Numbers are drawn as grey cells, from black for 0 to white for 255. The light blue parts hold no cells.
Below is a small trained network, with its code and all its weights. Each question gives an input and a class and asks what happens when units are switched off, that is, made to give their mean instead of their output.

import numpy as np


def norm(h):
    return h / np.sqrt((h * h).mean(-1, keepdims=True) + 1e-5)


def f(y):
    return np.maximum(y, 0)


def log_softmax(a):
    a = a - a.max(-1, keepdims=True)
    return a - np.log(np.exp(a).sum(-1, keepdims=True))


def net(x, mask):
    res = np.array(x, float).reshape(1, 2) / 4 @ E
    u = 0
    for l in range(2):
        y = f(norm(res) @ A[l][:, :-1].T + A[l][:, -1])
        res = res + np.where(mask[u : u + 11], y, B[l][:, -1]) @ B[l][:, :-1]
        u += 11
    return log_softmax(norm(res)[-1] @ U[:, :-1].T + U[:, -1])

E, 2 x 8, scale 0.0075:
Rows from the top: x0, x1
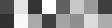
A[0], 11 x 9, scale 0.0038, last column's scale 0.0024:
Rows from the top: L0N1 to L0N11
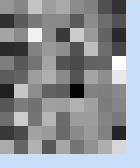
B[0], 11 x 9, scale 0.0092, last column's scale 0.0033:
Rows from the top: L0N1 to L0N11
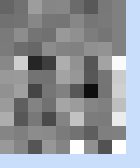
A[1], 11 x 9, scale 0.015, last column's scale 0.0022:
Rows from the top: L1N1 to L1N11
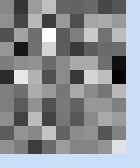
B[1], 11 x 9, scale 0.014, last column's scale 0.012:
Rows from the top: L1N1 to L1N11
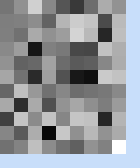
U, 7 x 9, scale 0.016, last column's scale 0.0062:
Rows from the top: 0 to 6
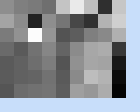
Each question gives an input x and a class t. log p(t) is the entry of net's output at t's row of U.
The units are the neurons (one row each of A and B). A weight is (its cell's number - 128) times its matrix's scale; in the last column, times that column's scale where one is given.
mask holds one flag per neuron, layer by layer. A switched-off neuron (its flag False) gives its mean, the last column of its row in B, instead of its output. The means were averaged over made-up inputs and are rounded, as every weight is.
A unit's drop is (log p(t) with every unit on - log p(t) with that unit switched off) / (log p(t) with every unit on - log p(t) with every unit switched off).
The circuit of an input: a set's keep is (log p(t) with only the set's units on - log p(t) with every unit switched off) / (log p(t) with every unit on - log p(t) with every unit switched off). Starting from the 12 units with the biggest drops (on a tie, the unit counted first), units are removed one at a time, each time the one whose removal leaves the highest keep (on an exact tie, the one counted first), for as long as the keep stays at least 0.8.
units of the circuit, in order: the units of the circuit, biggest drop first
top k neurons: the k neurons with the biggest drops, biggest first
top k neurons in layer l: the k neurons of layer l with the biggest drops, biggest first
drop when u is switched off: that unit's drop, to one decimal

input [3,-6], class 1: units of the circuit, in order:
[L1N4]
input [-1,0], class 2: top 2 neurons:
[L1N6, L1N4]
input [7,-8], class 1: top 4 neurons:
[L1N4, L0N11, L1N2, L1N9]
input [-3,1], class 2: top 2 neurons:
[L0N11, L1N6]
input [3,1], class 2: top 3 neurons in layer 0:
[L0N9, L0N11, L0N8]
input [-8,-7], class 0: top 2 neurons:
[L1N2, L1N9]
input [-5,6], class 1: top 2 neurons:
[L1N6, L0N9]
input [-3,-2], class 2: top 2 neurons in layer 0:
[L0N11, L0N5]
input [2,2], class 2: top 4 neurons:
[L1N6, L1N4, L1N2, L1N3]
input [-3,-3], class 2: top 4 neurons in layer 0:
[L0N11, L0N5, L0N7, L0N9]
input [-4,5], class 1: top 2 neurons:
[L1N6, L0N9]
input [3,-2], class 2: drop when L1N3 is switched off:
0.3
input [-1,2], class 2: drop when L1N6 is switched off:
0.5
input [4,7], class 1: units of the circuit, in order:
[L1N6]
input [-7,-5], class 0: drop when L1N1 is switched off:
0.0
